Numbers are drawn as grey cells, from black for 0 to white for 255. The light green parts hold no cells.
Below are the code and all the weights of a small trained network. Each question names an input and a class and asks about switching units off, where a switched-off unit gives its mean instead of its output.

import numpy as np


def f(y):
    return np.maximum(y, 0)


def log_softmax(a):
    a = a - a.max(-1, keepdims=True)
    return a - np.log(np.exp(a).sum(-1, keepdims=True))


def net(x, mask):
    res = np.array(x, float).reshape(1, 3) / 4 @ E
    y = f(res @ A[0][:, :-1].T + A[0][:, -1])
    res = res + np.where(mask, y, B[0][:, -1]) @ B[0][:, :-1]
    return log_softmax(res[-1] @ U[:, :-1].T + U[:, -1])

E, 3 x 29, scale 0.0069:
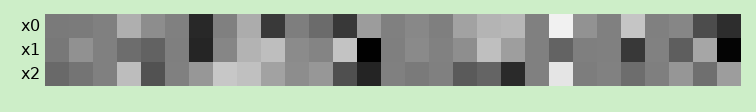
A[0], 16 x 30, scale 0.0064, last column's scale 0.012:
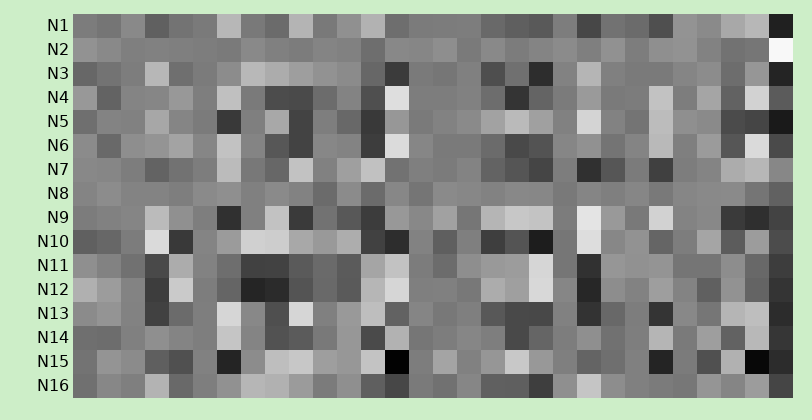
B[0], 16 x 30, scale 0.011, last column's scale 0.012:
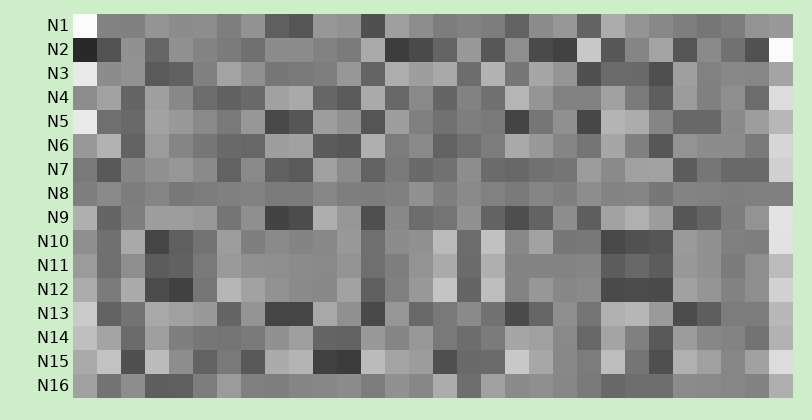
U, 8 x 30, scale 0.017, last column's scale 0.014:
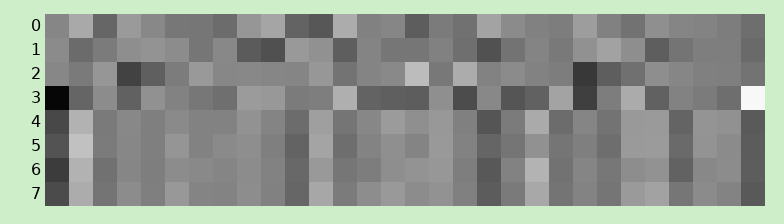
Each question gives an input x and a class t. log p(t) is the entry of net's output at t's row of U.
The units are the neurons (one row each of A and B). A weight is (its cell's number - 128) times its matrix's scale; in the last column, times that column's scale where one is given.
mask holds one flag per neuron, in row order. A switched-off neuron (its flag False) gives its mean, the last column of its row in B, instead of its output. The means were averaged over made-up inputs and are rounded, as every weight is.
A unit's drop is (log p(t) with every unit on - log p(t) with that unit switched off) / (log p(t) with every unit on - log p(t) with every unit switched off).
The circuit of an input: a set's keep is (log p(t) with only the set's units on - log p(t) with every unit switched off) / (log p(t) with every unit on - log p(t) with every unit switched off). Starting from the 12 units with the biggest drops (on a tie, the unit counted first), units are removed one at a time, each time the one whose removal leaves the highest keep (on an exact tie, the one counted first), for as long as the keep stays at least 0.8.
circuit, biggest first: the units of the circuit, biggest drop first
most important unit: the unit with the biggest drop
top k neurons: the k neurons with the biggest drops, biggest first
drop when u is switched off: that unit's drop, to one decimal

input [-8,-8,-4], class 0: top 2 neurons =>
N4; N6
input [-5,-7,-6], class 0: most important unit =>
N4
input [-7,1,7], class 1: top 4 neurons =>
N13; N7; N12; N1
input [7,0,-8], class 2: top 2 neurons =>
N12; N11
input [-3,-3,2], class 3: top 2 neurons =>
N15; N9
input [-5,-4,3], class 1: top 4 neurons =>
N15; N13; N7; N1
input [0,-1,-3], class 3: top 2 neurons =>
N10; N3
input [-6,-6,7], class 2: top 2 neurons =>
N10; N15
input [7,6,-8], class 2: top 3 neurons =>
N12; N11; N13
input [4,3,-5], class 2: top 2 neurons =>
N12; N13
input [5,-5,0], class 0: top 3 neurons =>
N4; N6; N13
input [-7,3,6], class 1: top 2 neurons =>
N13; N7
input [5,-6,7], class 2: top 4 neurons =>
N10; N15; N16; N3
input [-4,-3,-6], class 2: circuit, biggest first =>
N12
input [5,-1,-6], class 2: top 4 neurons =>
N12; N11; N13; N7
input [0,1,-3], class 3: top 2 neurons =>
N10; N3
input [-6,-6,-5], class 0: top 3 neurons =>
N4; N6; N9
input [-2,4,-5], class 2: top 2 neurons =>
N12; N4
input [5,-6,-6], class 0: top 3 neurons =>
N4; N6; N10
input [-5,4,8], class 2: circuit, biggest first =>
N10
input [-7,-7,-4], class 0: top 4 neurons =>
N4; N6; N9; N14
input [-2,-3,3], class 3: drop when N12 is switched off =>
0.2
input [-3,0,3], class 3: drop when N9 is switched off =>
0.4
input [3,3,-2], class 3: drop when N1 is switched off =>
0.0
